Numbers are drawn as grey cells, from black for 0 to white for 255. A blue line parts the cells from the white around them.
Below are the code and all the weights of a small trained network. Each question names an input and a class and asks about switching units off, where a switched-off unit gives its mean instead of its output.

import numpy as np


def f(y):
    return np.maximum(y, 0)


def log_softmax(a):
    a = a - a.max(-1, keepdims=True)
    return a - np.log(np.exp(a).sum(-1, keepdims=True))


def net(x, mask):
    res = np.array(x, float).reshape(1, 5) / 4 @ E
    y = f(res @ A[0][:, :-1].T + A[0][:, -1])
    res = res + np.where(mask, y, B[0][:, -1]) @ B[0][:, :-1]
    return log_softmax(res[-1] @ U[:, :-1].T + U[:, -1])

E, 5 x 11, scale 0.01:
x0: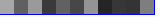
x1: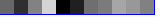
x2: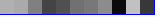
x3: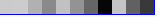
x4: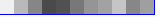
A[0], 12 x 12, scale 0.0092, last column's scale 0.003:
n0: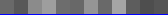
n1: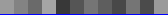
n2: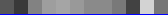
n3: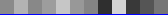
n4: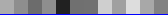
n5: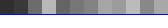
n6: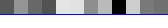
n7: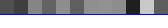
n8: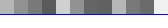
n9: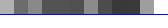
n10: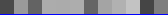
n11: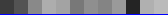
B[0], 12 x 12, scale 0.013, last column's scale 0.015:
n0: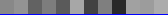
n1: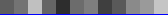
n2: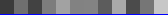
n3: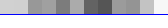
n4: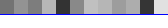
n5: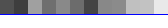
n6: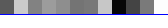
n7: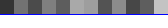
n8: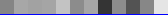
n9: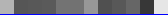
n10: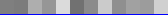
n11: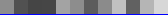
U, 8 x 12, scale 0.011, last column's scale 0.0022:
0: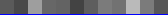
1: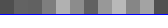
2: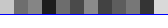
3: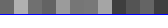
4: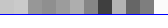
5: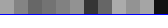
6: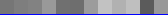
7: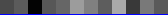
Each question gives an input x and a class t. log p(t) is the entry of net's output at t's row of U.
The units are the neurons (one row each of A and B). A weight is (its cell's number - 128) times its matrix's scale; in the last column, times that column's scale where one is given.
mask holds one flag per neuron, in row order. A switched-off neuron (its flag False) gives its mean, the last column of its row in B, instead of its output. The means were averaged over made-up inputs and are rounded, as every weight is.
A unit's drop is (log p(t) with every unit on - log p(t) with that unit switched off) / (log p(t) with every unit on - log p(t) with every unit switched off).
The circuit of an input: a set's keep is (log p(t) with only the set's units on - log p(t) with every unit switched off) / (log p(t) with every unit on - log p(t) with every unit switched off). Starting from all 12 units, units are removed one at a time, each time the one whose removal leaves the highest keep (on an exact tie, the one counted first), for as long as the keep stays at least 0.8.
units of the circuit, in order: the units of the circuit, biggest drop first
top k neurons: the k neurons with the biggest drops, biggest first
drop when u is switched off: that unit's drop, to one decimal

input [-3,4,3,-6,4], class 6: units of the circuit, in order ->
(n4)
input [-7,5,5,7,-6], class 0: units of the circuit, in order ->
(n1, n8)
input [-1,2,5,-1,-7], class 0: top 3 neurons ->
(n5, n1, n8)
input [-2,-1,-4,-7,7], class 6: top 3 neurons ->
(n4, n9, n8)
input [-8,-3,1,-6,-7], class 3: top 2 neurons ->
(n6, n3)
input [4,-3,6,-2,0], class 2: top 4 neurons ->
(n9, n10, n1, n2)
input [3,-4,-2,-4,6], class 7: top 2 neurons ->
(n3, n6)
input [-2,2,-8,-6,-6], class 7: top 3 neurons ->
(n7, n2, n11)
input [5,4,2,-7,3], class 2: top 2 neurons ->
(n9, n10)
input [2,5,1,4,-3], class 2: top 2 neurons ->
(n5, n10)
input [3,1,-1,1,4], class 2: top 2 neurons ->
(n3, n9)
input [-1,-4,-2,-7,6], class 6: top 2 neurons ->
(n4, n9)
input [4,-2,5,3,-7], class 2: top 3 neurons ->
(n9, n10, n1)
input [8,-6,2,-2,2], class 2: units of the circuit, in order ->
(n9)
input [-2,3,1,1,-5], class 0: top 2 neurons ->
(n3, n8)
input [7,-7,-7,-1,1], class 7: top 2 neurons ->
(n7, n2)
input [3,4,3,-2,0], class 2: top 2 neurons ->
(n9, n10)
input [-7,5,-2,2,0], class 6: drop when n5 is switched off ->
-0.1
